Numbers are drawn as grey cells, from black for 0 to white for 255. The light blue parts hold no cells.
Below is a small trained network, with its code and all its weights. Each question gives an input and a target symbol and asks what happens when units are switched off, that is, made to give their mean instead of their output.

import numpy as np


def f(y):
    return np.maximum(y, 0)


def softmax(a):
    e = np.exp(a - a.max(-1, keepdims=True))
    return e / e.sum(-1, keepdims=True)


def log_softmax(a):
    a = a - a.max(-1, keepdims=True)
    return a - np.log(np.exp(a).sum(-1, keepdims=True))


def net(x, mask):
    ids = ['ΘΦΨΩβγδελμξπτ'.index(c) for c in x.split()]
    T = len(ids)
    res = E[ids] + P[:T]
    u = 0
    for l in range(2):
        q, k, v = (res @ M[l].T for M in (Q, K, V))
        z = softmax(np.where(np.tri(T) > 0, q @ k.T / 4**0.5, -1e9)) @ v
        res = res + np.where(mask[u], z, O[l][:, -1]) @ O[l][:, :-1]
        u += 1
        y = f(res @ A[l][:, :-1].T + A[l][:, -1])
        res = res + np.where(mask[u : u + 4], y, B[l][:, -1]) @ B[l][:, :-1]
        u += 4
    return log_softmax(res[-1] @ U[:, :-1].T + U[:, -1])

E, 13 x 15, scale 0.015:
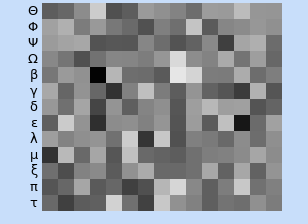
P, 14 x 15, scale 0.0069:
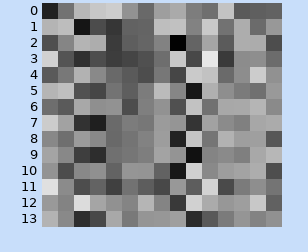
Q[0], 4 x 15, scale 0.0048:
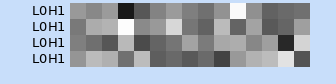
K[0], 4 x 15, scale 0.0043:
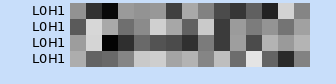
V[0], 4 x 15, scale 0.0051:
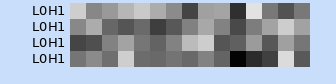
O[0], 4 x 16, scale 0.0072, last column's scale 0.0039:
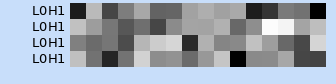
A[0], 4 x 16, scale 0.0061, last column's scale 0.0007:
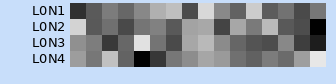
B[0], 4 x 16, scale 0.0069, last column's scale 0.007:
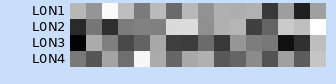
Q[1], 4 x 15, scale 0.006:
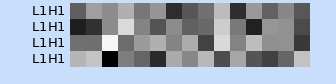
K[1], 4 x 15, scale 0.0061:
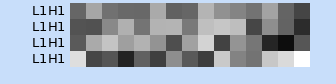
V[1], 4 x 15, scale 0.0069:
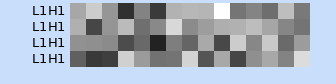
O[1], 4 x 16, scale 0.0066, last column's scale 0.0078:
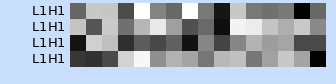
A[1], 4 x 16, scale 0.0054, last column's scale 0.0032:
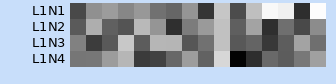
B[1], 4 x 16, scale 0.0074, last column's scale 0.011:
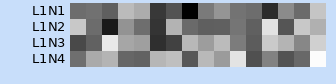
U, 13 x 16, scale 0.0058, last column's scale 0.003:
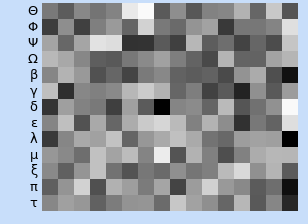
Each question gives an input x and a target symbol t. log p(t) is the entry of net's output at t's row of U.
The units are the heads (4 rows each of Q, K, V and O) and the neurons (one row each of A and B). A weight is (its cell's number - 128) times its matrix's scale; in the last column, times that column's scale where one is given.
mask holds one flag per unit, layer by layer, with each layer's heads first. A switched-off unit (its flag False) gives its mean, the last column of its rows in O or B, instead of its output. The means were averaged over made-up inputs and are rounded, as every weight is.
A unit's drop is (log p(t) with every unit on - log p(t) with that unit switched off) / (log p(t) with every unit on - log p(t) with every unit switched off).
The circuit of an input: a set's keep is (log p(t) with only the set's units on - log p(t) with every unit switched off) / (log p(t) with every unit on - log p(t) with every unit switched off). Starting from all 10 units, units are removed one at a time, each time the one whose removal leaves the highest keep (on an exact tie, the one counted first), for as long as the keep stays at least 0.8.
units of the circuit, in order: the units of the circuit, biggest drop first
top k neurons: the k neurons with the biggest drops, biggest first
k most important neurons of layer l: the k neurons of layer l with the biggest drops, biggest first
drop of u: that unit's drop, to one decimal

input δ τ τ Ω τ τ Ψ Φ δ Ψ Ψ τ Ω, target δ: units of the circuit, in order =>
(L0H1, L1H1, L0N2)
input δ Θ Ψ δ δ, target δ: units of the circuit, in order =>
(L1H1, L0H1)
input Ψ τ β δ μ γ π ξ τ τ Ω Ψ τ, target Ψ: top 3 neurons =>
(L1N1, L1N4, L0N2)
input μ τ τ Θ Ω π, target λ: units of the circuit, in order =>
(L1H1, L0N4)
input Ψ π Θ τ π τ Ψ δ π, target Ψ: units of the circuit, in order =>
(L1N1, L1H1, L1N4)
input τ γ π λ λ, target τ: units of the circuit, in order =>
(L0N3, L1H1, L1N4, L0H1)
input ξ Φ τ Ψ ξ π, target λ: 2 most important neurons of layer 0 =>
(L0N4, L0N2)
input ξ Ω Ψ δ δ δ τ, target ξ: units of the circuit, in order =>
(L1H1, L0H1, L1N3)
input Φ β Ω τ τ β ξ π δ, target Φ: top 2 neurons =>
(L0N3, L1N4)
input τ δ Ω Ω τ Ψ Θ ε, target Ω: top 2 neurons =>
(L0N2, L1N2)
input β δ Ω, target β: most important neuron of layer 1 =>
(L1N4)
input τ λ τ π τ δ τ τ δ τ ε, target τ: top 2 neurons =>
(L0N3, L1N4)
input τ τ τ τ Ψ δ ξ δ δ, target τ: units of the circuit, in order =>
(L0N3, L1H1, L0H1, L1N4)
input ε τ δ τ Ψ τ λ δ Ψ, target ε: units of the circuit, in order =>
(L1H1, L0H1, L1N4)
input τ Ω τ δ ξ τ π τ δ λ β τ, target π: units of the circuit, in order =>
(L1H1, L0N3, L0N2)
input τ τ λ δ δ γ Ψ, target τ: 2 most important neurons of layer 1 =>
(L1N4, L1N3)
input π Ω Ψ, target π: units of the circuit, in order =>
(L1H1, L0N1, L0H1)
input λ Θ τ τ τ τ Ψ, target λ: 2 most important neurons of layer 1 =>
(L1N3, L1N4)
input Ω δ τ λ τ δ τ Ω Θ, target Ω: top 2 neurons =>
(L0N1, L0N3)
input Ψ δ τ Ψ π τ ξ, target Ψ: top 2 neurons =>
(L1N1, L1N4)
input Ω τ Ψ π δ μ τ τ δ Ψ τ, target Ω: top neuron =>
(L0N1)
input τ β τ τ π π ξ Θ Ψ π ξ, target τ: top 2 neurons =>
(L0N3, L1N4)
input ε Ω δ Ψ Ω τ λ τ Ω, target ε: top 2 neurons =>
(L0N1, L1N4)
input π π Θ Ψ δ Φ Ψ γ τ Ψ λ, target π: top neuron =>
(L0N1)
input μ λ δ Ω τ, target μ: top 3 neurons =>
(L0N1, L1N1, L0N3)
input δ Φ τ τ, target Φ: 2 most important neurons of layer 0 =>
(L0N3, L0N2)
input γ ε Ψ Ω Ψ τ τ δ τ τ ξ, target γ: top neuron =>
(L0N1)
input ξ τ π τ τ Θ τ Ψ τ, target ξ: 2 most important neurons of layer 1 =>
(L1N3, L1N4)
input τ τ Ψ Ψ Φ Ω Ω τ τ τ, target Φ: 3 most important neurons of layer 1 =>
(L1N2, L1N3, L1N1)
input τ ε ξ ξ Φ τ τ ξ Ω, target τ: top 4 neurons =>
(L0N3, L1N4, L1N3, L0N2)
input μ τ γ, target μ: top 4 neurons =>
(L1N3, L0N1, L0N3, L1N1)
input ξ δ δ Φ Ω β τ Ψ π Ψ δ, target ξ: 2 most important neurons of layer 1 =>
(L1N3, L1N4)
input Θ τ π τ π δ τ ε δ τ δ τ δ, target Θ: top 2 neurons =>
(L0N1, L1N3)
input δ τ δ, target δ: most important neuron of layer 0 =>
(L0N2)
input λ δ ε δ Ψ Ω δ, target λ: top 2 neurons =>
(L1N3, L1N4)
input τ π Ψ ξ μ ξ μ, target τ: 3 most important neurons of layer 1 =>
(L1N4, L1N3, L1N1)
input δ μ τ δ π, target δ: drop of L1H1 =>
1.0
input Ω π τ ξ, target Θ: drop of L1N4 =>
-0.1
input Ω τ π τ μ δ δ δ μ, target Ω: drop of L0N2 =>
0.1
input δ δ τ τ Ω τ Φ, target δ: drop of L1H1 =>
0.7
